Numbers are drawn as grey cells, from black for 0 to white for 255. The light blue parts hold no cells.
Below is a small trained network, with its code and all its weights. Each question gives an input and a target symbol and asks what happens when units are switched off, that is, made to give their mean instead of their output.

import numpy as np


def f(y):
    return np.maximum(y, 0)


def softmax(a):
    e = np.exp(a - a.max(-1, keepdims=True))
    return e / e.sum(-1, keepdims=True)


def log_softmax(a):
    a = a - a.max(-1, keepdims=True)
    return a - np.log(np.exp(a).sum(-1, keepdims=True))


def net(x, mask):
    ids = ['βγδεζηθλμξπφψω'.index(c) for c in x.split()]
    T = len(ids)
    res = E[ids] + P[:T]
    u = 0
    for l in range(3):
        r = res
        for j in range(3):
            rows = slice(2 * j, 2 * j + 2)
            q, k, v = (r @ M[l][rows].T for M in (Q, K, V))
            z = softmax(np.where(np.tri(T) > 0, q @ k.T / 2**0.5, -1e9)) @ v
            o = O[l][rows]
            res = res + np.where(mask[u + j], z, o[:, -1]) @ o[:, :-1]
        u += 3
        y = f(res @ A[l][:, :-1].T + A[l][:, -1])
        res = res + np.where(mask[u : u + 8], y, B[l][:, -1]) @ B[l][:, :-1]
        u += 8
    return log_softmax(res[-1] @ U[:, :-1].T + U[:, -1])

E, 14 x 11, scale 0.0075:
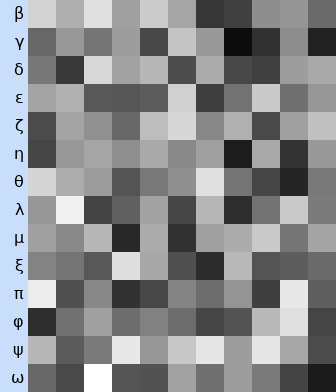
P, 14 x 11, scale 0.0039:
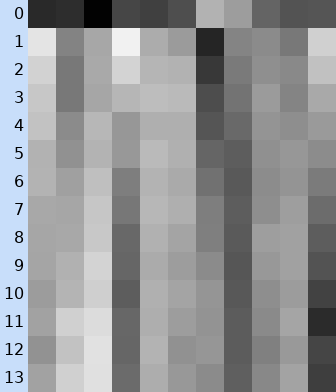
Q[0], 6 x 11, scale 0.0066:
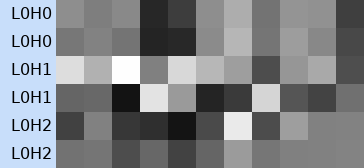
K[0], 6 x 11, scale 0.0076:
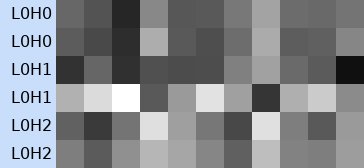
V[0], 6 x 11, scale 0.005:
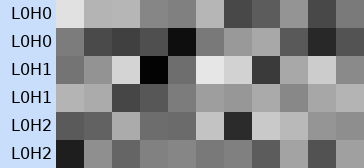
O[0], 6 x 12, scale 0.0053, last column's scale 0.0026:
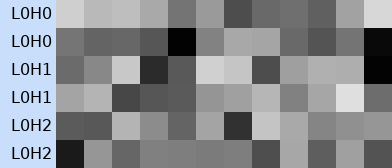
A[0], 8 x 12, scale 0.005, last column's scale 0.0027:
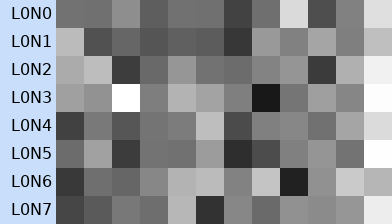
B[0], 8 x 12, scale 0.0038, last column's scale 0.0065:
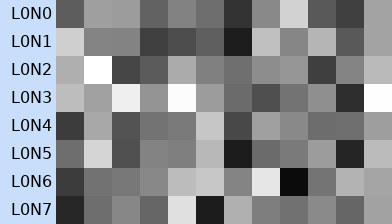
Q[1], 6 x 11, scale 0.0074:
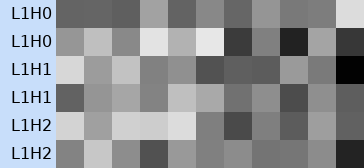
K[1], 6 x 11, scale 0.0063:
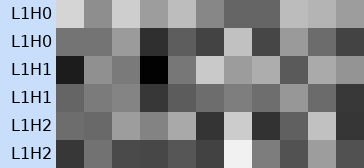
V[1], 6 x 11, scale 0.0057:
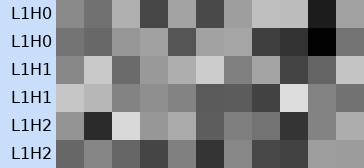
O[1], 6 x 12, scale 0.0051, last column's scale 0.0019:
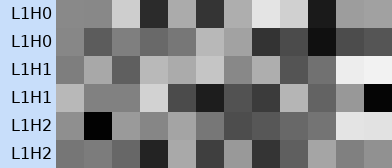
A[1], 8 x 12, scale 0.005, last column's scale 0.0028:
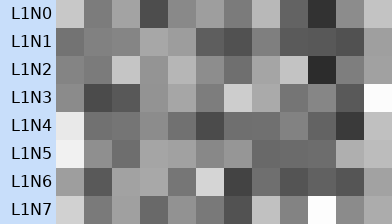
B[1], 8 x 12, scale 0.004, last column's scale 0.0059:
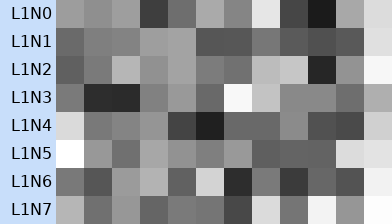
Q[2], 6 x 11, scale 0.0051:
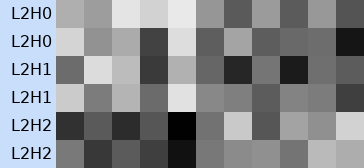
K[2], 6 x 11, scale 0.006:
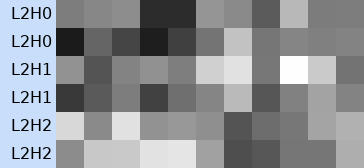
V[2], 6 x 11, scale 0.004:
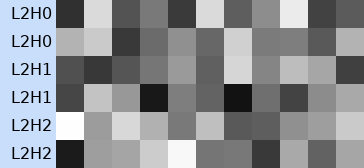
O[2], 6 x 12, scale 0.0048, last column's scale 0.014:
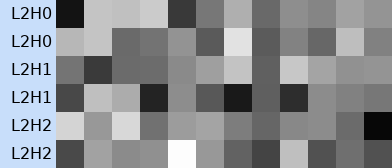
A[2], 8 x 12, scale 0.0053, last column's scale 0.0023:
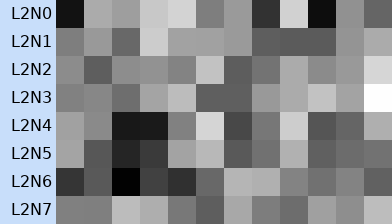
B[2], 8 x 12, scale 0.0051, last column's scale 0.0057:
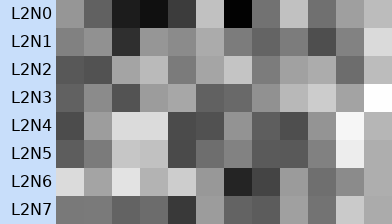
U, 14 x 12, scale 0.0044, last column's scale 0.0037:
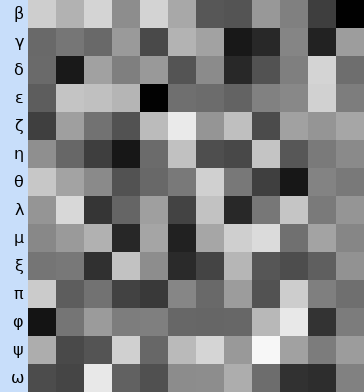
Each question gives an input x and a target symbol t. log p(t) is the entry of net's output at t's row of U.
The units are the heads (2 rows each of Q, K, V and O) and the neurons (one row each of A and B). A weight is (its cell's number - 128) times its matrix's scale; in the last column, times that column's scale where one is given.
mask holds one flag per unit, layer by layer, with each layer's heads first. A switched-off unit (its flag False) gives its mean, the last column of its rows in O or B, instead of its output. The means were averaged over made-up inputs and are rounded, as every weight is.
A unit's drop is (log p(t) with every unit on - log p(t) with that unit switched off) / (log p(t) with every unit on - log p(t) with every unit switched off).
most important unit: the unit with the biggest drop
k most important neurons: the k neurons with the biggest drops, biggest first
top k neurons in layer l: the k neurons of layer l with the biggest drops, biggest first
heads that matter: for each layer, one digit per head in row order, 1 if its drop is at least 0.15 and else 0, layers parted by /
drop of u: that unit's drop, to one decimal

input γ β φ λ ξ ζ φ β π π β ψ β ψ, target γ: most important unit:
L1H0
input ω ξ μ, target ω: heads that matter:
110 / 110 / 100
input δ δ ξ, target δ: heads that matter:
000 / 001 / 110
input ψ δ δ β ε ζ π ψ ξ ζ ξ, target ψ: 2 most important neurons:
(L1N3, L2N2)
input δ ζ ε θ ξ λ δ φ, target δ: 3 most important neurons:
(L2N5, L2N4, L0N7)
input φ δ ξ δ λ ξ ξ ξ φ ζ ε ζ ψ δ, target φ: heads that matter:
100 / 110 / 100
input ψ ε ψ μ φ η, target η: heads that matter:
000 / 000 / 000
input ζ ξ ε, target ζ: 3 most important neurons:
(L0N6, L1N4, L0N4)
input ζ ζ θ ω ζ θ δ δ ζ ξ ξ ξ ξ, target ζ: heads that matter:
110 / 010 / 000
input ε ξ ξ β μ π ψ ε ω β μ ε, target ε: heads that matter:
100 / 001 / 100
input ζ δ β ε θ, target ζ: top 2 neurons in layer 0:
(L0N6, L0N3)
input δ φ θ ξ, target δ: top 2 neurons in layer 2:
(L2N5, L2N4)
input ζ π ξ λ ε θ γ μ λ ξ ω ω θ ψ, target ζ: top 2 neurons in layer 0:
(L0N6, L0N3)
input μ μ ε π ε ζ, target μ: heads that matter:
000 / 100 / 000
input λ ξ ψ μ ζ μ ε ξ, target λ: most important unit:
L1H2
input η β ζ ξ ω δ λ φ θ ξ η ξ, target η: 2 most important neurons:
(L2N0, L1N7)
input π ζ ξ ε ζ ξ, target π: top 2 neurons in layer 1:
(L1N7, L1N2)
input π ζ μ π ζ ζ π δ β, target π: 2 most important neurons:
(L1N7, L0N1)
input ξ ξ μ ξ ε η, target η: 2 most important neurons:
(L2N0, L1N7)
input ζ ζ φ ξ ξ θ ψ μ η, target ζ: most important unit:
L1H1
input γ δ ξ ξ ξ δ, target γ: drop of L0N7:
-0.1
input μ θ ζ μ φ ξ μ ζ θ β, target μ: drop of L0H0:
0.2
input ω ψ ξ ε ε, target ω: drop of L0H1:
0.2
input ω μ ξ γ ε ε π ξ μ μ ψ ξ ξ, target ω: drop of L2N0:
0.0
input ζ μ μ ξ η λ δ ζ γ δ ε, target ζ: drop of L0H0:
0.3
